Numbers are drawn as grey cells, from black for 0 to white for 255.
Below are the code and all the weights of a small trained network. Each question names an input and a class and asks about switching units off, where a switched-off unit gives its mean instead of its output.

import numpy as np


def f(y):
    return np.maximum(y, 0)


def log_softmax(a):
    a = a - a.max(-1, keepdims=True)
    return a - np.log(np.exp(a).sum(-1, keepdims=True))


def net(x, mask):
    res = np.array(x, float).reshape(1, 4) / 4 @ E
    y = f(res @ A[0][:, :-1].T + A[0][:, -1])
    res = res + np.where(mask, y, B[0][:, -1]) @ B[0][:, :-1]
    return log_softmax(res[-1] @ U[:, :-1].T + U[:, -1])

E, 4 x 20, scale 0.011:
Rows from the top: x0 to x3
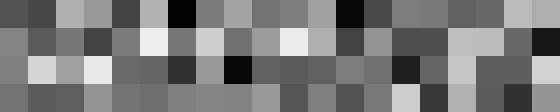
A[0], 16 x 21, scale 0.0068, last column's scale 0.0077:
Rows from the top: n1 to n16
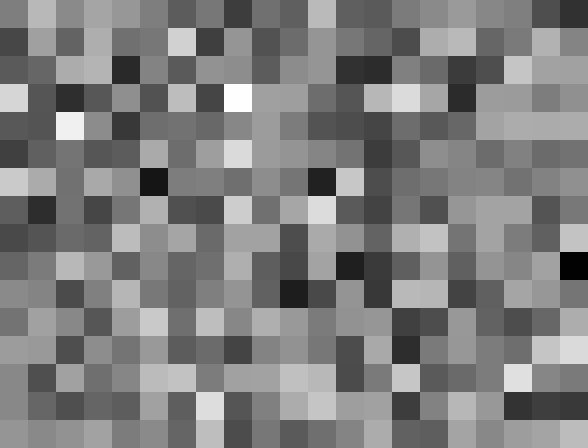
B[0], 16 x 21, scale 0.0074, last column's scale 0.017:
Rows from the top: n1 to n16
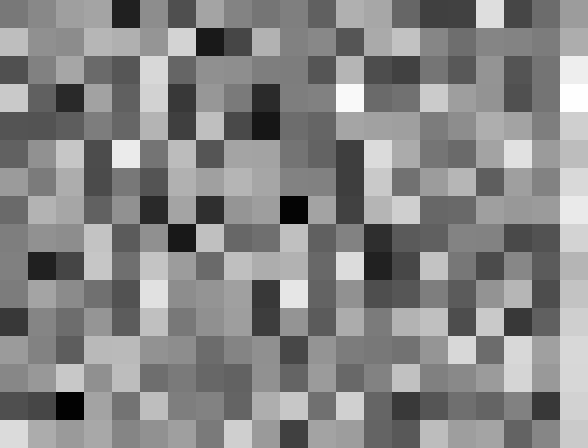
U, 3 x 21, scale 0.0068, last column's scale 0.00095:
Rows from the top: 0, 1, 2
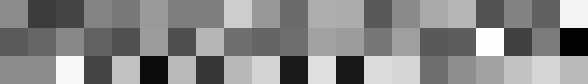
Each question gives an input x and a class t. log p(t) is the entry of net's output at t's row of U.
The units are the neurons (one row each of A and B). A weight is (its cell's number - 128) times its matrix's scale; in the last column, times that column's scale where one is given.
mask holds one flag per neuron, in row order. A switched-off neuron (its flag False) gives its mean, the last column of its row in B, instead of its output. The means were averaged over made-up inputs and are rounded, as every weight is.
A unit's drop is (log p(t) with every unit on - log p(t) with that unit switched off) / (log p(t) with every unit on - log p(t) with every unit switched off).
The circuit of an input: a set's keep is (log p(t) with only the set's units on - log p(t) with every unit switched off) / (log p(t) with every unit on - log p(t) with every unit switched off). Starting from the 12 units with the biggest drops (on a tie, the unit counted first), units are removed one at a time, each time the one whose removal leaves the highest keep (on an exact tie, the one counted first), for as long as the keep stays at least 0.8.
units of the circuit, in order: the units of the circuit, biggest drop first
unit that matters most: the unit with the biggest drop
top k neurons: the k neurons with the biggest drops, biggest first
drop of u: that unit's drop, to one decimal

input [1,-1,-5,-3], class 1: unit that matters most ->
n4
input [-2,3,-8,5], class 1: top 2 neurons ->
[n4, n9]
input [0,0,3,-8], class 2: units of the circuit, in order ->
[n4, n15]
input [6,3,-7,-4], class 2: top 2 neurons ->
[n8, n6]
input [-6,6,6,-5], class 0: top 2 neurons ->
[n13, n15]
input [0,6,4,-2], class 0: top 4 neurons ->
[n13, n15, n3, n5]
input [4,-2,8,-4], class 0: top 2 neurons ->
[n13, n10]
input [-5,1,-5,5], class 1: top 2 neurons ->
[n13, n10]
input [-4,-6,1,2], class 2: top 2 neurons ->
[n7, n15]
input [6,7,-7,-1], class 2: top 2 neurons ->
[n8, n6]
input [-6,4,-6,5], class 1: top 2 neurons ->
[n13, n9]
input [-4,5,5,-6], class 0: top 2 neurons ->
[n13, n15]
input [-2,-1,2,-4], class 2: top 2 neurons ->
[n4, n15]
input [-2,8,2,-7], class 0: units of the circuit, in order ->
[n15]
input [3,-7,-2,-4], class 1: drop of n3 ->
0.4
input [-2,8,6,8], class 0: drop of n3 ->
0.2
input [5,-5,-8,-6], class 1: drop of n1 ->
0.0
